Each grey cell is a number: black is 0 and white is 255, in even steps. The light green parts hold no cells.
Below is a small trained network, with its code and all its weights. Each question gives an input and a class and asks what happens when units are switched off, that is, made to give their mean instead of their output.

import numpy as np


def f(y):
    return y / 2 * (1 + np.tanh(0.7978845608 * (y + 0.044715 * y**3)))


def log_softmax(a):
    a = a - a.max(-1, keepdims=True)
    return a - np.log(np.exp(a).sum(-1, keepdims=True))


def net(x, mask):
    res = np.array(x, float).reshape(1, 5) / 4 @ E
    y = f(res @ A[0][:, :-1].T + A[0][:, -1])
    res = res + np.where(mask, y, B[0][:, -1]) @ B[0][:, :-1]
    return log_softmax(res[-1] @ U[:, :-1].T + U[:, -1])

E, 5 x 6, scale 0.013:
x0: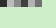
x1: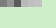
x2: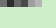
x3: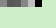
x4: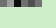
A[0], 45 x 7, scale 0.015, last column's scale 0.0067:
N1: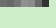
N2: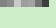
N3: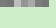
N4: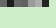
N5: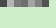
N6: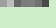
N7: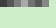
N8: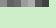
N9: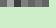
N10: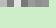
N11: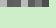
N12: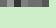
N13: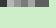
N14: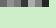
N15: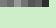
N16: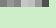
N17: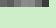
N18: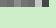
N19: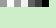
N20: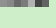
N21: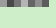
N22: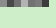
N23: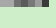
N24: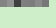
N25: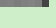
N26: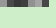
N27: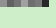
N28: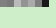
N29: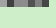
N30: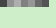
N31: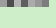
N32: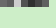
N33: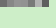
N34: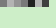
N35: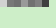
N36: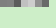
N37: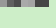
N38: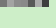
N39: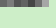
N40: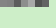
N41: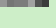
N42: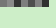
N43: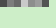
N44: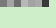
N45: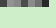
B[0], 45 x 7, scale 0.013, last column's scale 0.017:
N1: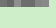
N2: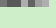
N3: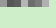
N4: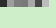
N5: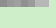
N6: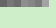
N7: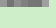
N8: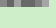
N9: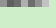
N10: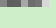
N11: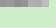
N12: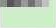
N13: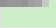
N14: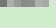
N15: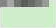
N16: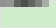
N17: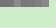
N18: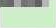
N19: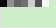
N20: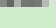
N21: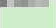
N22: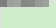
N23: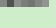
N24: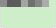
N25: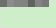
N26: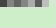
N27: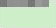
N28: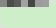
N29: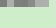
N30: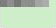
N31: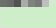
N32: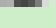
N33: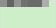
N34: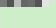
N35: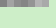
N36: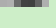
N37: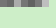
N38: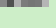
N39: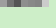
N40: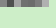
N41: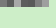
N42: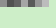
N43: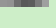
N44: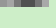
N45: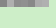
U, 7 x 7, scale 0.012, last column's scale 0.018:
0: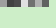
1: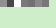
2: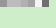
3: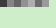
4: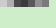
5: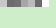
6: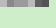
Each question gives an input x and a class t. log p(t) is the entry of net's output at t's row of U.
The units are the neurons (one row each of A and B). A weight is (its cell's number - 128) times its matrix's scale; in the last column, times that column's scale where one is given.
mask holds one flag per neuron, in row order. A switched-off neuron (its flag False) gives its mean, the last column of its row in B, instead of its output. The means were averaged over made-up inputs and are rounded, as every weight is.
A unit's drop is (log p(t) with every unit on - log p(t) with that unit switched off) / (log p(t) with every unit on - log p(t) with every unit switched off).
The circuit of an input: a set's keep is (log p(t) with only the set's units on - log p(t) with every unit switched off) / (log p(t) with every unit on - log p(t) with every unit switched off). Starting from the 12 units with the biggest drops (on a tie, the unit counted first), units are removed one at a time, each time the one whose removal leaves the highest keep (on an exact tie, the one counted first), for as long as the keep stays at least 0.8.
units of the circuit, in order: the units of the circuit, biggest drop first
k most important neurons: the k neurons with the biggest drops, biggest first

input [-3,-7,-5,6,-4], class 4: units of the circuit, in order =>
N32
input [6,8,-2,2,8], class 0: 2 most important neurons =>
N9; N12
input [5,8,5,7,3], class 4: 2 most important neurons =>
N36; N34
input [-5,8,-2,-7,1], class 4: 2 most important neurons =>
N44; N16
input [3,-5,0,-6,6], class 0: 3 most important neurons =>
N39; N42; N9
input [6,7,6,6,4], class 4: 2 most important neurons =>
N36; N19
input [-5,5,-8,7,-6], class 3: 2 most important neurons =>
N19; N34
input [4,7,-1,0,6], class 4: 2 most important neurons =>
N36; N44
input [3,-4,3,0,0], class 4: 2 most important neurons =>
N19; N32
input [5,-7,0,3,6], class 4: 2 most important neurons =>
N32; N10
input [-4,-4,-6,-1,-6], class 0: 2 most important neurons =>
N10; N2
